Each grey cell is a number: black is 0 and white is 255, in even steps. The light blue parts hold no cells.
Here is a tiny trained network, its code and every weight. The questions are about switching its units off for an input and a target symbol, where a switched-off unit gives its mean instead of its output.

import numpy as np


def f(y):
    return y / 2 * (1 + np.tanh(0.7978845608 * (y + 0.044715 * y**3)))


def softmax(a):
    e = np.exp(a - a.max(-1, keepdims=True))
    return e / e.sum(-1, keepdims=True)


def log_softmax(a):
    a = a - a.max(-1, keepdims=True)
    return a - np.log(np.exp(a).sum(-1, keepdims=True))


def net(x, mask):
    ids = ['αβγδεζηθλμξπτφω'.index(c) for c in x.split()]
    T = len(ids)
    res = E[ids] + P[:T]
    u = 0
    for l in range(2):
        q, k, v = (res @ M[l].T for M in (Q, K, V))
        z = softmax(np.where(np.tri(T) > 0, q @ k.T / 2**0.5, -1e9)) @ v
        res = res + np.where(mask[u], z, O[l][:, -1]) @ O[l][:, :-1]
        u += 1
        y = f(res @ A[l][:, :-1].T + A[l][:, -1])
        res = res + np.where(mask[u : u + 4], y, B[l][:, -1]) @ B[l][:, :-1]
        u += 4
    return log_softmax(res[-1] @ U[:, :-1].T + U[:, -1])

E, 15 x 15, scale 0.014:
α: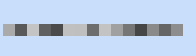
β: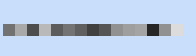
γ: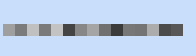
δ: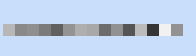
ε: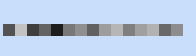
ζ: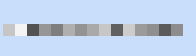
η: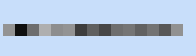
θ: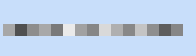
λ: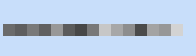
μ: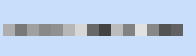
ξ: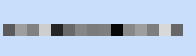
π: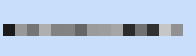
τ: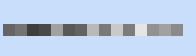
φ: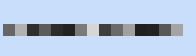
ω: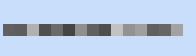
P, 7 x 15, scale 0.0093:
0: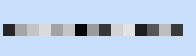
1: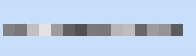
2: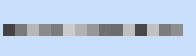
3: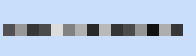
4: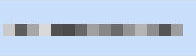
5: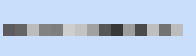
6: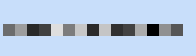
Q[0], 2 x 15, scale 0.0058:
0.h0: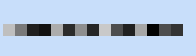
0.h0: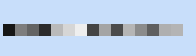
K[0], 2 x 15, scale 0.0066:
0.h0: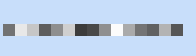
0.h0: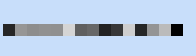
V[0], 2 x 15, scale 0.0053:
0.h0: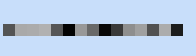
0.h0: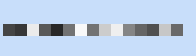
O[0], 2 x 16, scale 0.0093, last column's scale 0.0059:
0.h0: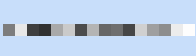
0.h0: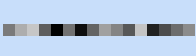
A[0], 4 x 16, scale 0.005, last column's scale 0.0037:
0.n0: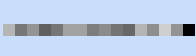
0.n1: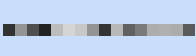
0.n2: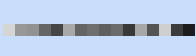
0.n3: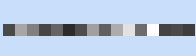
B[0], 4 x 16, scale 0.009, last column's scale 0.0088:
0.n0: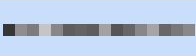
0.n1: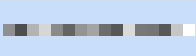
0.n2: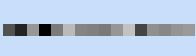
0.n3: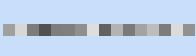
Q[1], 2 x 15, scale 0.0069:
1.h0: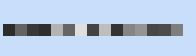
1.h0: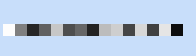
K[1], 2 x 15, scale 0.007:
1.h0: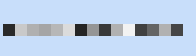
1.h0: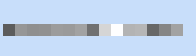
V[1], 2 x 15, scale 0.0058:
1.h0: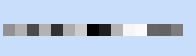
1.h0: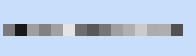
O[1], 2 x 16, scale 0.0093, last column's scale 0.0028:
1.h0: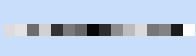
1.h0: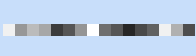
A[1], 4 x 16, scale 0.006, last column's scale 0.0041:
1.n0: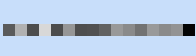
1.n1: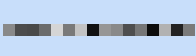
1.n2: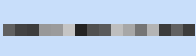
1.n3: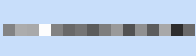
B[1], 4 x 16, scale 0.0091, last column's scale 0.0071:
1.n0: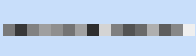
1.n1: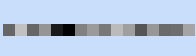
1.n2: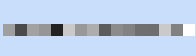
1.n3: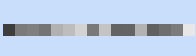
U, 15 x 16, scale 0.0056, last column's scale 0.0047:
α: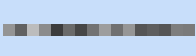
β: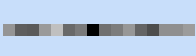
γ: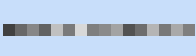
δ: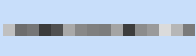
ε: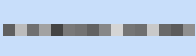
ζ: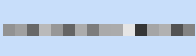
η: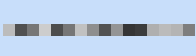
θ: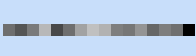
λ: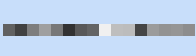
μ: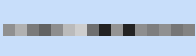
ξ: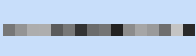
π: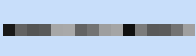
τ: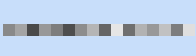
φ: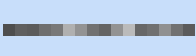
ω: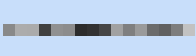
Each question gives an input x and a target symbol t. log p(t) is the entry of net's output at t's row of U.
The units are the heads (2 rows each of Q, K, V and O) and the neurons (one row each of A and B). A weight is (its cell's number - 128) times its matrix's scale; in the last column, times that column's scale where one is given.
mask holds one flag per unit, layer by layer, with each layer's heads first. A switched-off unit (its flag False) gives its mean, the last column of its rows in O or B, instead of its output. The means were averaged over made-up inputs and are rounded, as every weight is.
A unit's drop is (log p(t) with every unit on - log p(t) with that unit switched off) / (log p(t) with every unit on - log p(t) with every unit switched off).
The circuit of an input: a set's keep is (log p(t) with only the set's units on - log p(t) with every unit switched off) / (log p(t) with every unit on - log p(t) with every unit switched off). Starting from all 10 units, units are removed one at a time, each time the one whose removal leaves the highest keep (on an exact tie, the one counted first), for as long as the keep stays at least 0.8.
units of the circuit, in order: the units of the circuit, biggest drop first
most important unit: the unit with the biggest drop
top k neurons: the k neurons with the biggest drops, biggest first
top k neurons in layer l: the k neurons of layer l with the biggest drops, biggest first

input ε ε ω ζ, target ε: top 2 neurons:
(1.n1 0.n1)
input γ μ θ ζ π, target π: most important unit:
1.n3
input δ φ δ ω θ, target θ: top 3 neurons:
(1.n3 0.n2 0.n1)
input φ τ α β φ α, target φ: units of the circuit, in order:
(1.h0 1.n2)
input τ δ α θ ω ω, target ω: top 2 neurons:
(0.n1 1.n2)
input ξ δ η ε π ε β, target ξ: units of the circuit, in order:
(0.h0 0.n1)
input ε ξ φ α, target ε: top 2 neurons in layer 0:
(0.n1 0.n3)
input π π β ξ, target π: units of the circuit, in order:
(1.h0 0.n1)
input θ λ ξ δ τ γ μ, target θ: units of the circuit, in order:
(0.h0 1.h0 1.n3)
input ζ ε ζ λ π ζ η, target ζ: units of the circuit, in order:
(0.h0 1.n1)
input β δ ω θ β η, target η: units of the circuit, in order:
(0.h0 1.h0)
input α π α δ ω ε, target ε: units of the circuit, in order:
(0.h0 1.h0 0.n1)
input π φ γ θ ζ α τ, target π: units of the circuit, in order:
(1.h0 0.h0)
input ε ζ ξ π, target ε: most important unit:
1.n1
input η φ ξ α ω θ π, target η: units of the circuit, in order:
(1.h0 0.h0)
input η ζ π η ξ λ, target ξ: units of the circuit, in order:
(0.n1 0.h0 1.n0)
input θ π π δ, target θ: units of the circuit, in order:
(0.h0 1.n3)
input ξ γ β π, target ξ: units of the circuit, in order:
(0.n1 0.h0)
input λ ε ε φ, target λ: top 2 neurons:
(1.n1 0.n3)
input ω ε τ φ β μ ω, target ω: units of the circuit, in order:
(0.h0 1.h0)
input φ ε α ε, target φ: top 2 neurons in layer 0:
(0.n1 0.n3)
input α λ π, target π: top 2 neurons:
(0.n1 1.n2)
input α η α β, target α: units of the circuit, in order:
(0.h0)
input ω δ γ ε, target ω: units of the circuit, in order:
(0.h0 1.h0)
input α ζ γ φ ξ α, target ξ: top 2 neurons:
(0.n1 0.n2)
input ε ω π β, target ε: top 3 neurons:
(1.n1 0.n1 0.n3)
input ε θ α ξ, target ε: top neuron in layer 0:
(0.n1)
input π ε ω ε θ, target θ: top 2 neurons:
(1.n3 0.n2)
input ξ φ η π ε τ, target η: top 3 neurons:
(0.n1 0.n3 1.n3)
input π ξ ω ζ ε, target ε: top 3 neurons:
(0.n1 0.n3 1.n0)
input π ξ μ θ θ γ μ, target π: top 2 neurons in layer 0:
(0.n1 0.n2)
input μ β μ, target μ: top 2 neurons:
(1.n3 0.n1)
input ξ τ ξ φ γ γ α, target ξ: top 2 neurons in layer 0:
(0.n1 0.n0)
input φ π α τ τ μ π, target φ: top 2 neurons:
(1.n2 0.n1)
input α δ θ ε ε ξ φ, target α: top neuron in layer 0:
(0.n2)
